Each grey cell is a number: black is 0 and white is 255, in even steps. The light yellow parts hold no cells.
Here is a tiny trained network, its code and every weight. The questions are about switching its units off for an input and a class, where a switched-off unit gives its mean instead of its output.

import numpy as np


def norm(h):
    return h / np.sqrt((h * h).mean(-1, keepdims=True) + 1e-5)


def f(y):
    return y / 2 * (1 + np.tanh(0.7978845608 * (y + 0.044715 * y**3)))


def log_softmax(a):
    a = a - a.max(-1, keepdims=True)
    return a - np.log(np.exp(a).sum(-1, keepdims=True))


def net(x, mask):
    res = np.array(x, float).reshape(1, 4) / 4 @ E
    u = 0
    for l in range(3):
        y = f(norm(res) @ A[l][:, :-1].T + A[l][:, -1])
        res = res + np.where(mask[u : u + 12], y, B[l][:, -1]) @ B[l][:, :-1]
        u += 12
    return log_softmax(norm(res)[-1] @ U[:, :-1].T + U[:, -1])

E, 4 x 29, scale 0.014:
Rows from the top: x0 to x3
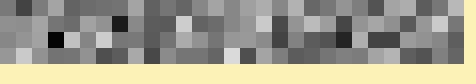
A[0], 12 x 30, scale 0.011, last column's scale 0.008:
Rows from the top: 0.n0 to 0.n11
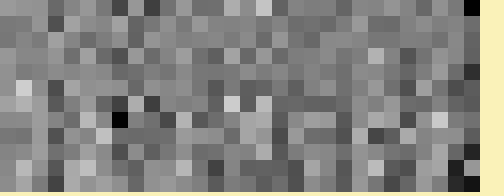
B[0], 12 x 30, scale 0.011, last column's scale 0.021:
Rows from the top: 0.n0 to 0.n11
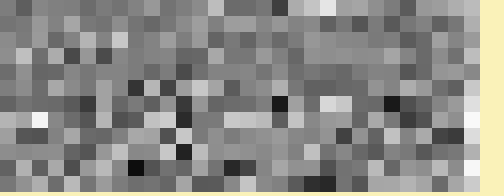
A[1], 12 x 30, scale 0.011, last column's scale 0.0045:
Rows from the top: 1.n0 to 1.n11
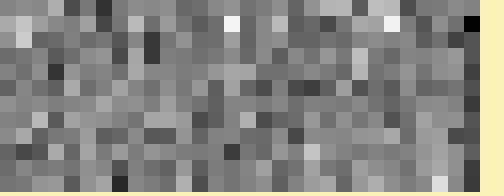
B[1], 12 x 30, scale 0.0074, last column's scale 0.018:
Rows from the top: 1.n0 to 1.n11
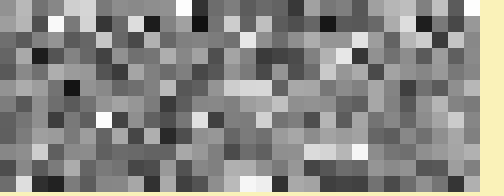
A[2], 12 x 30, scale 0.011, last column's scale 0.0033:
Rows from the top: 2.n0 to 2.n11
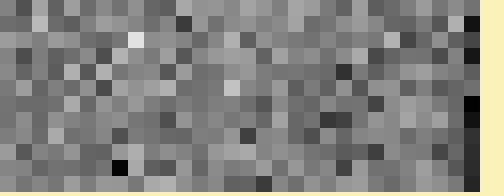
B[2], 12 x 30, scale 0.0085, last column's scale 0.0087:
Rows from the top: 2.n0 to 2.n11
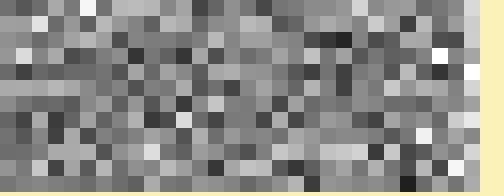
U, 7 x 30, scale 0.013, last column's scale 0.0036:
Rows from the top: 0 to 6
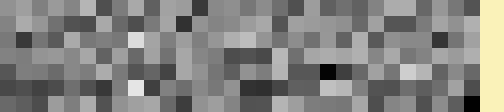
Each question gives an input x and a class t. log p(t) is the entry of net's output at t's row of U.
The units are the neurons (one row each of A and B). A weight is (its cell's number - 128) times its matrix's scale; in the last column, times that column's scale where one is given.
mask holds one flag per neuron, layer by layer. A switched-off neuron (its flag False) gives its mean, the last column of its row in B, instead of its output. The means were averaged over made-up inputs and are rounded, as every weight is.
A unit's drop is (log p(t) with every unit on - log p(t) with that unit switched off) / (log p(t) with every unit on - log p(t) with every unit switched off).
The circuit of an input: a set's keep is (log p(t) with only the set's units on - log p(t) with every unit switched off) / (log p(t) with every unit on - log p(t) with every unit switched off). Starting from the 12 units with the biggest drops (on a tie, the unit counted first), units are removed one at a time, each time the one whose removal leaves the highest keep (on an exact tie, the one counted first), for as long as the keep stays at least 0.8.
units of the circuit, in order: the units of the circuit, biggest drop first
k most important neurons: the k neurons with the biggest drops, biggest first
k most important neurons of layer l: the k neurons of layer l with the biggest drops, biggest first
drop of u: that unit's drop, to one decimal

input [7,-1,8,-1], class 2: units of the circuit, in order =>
(0.n8)
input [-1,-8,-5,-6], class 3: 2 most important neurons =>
(0.n6; 0.n11)
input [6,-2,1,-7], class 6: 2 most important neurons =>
(0.n10; 0.n11)
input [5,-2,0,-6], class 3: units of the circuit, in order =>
(1.n9; 0.n7)
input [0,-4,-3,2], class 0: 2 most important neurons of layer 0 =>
(0.n10; 0.n0)
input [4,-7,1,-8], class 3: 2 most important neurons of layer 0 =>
(0.n6; 0.n7)
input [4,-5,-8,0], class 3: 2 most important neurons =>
(0.n7; 0.n11)
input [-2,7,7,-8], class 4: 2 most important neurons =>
(0.n10; 0.n8)
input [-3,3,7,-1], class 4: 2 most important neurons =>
(0.n11; 0.n8)
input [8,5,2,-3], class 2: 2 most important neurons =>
(0.n8; 0.n10)
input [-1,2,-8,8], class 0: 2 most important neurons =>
(1.n0; 0.n10)
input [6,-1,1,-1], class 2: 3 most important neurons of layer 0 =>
(0.n10; 0.n9; 0.n6)
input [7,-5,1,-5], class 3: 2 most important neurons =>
(0.n6; 0.n7)
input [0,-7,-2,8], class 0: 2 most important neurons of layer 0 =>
(0.n10; 0.n5)
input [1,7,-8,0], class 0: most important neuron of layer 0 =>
(0.n6)
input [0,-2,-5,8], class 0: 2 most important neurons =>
(0.n10; 1.n0)
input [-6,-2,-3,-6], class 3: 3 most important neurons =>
(0.n7; 0.n6; 1.n9)
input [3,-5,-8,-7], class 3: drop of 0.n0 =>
0.0
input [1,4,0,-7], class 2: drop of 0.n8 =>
0.1
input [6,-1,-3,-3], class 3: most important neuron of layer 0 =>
(0.n7)
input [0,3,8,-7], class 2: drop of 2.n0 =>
0.1
